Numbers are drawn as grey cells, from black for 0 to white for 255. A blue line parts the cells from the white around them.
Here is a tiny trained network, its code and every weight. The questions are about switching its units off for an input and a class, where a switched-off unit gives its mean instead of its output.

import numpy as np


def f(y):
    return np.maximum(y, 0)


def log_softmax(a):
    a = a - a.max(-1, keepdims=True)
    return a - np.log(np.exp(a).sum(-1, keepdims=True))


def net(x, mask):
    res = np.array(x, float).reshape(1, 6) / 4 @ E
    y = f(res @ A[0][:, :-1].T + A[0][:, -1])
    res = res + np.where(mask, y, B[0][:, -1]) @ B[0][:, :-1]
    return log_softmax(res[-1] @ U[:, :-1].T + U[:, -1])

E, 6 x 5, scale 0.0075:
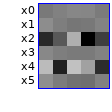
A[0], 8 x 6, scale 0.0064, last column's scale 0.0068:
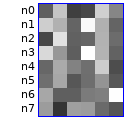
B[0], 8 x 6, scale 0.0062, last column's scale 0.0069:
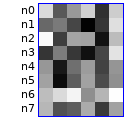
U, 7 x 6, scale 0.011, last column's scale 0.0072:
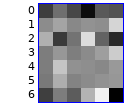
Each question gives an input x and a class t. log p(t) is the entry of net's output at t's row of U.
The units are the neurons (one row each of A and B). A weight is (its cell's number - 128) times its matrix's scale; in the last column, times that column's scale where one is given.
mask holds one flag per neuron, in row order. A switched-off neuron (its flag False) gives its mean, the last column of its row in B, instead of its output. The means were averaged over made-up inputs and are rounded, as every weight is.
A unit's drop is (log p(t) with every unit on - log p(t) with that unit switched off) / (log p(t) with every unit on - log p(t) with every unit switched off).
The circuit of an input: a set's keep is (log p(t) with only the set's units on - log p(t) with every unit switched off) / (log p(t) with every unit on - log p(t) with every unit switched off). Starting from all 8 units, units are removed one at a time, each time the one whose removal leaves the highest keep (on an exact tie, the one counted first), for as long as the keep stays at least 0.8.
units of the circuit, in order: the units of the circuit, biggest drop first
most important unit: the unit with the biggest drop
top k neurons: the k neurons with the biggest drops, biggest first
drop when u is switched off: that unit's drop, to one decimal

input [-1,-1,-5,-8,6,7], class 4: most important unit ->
n6
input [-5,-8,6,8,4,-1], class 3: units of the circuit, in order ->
n3, n1
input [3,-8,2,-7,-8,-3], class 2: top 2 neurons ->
n2, n0
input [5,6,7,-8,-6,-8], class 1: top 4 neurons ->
n3, n1, n0, n2
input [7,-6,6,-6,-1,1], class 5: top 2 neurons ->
n3, n1
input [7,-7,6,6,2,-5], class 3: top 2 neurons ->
n3, n1
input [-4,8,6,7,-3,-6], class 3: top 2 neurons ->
n3, n1
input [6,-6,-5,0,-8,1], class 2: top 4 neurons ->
n0, n2, n4, n5
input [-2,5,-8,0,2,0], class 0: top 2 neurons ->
n3, n1
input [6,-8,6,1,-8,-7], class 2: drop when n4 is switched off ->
0.1
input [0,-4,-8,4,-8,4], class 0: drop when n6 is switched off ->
0.0
